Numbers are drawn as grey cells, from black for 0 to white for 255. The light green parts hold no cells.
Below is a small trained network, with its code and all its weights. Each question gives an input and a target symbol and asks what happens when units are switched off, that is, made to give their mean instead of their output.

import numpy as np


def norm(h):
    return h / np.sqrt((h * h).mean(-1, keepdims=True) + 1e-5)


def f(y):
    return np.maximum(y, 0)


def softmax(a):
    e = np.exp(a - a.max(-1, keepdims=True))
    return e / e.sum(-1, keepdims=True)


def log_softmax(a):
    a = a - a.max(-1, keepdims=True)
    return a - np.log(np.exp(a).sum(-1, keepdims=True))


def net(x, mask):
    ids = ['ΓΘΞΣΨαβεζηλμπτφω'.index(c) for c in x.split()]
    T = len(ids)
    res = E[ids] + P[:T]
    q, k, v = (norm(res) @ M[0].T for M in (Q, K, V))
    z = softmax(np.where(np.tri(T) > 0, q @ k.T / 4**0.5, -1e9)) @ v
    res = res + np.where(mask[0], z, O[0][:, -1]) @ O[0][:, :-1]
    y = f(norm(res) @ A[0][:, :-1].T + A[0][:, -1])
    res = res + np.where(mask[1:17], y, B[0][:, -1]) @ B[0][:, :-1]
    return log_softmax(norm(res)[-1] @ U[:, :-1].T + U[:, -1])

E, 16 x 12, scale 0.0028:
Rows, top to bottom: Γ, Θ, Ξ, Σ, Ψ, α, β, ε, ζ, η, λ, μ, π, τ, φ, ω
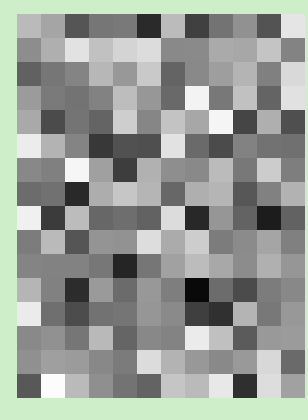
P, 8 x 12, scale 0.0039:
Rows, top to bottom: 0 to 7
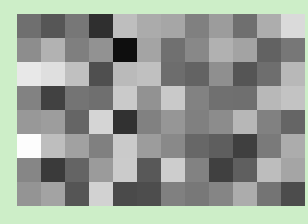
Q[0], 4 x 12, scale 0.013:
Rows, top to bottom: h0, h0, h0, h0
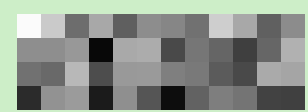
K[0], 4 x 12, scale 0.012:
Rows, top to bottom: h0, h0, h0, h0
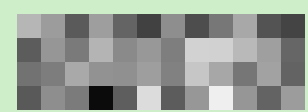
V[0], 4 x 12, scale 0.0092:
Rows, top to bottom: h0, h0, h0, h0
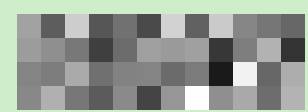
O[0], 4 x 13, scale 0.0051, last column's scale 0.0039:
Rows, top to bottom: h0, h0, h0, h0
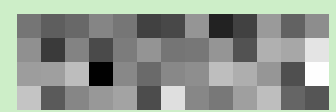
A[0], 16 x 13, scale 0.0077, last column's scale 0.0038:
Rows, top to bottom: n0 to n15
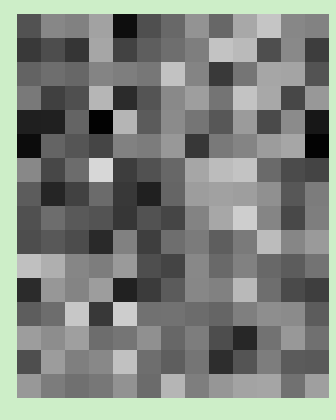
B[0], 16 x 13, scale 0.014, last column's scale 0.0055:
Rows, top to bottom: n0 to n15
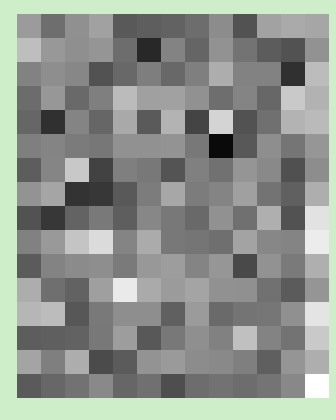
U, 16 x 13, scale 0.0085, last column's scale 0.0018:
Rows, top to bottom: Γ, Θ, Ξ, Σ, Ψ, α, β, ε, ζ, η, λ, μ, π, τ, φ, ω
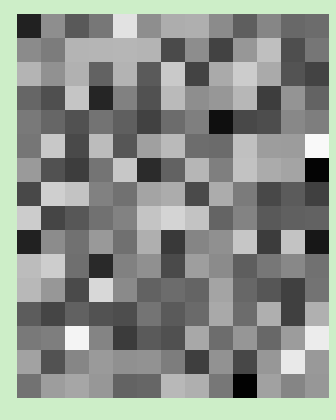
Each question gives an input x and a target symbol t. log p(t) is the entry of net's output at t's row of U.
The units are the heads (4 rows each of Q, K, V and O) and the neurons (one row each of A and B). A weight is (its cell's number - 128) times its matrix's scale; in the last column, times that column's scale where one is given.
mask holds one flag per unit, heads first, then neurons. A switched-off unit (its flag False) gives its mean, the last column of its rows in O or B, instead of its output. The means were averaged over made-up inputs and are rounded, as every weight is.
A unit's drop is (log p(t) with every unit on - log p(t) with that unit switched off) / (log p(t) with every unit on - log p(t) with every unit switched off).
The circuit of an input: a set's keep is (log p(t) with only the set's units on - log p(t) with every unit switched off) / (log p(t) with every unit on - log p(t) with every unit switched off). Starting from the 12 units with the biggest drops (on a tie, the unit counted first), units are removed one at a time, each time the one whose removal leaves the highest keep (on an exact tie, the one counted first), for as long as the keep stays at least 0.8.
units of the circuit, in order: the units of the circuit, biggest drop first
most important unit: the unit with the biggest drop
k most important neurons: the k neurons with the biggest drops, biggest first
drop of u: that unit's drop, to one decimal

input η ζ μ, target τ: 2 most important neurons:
n14; n13
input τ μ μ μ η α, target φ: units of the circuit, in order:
h0; n15
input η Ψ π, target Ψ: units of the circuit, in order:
h0
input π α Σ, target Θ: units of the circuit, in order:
h0; n9
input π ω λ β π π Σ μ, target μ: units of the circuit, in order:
n1; n11
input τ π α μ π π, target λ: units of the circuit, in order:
h0; n12
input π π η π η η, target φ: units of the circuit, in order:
h0; n15
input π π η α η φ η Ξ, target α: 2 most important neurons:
n7; n9
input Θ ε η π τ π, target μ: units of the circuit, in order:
h0; n2
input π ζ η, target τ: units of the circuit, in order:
h0; n14; n9
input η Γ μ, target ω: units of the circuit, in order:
h0; n10
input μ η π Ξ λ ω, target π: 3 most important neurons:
n2; n9; n12
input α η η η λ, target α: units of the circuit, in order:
h0; n7; n9
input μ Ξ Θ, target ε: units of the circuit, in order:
h0; n10
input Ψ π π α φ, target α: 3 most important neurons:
n7; n9; n3
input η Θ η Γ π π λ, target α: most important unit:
n3
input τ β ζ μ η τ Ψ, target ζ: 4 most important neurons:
n14; n15; n2; n3
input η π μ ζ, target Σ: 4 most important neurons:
n14; n13; n4; n7
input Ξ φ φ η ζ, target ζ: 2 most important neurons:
n11; n14
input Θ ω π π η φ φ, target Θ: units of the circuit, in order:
n9
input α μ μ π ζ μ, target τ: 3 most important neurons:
n14; n13; n9
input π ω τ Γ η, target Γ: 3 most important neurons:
n3; n11; n6
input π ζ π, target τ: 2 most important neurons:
n14; n13
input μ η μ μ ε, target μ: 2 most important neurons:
n1; n11
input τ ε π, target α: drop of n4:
0.1
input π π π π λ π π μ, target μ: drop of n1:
0.4
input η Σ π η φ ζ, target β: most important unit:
n13
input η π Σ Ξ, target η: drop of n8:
0.2
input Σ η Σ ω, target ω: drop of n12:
0.2
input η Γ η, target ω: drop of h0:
1.3
